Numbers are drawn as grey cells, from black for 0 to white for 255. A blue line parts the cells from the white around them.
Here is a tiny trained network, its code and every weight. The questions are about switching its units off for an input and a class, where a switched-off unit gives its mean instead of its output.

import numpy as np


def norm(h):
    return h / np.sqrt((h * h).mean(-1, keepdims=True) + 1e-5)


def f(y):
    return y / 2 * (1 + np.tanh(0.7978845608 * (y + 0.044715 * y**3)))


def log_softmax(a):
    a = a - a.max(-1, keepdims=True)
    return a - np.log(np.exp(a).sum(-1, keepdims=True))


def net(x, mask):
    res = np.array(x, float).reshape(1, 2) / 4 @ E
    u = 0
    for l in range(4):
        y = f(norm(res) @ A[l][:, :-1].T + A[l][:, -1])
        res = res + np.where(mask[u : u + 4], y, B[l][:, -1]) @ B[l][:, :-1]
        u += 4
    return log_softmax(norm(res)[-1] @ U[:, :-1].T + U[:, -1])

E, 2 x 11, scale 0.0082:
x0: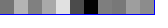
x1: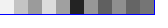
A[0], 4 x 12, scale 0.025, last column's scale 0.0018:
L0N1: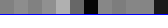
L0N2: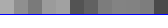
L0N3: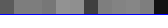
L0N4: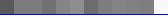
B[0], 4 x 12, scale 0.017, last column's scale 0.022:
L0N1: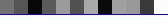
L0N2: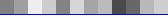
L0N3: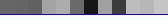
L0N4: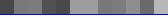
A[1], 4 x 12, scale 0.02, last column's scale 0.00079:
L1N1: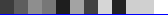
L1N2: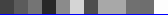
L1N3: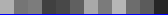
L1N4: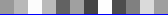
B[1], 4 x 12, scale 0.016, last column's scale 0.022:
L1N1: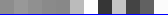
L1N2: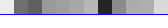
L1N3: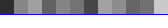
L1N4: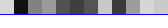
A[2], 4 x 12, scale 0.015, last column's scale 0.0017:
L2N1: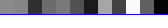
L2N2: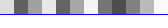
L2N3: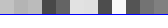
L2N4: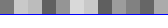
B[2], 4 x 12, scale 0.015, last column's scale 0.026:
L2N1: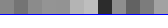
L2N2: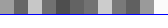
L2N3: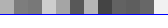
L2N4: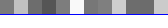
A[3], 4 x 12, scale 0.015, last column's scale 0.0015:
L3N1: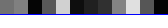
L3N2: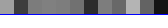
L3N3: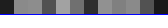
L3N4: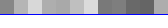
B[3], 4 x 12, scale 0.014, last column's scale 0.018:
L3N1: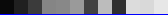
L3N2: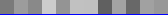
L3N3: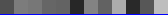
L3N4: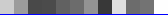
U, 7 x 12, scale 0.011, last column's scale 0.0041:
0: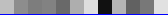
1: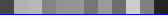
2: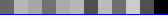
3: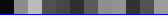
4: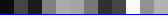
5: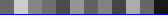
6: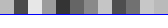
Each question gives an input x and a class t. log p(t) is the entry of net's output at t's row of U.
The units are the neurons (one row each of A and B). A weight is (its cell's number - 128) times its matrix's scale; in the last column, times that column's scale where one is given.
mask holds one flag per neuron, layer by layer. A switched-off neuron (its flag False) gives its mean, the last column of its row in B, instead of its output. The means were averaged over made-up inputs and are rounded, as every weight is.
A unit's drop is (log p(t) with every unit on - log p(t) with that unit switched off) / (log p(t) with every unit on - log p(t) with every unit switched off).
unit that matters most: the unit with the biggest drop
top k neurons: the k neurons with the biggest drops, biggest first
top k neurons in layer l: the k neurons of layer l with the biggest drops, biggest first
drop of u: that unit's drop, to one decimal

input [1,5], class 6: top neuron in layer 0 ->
[L0N2]
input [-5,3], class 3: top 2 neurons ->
[L0N2 L0N3]
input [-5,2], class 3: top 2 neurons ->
[L0N2 L0N4]
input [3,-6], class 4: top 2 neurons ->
[L0N2 L0N1]
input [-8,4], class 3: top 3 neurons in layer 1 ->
[L1N3 L1N1 L1N2]
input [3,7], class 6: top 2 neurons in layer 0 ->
[L0N2 L0N4]
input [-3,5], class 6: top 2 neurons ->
[L0N1 L1N4]
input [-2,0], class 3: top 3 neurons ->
[L0N4 L0N2 L0N3]
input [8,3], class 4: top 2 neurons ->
[L0N1 L1N1]
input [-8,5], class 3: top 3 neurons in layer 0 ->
[L0N2 L0N3 L0N1]
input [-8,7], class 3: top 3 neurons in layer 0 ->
[L0N2 L0N3 L0N1]
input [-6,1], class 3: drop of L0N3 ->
0.8
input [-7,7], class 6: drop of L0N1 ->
1.3
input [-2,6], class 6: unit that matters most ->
L1N4
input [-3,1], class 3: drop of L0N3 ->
0.7
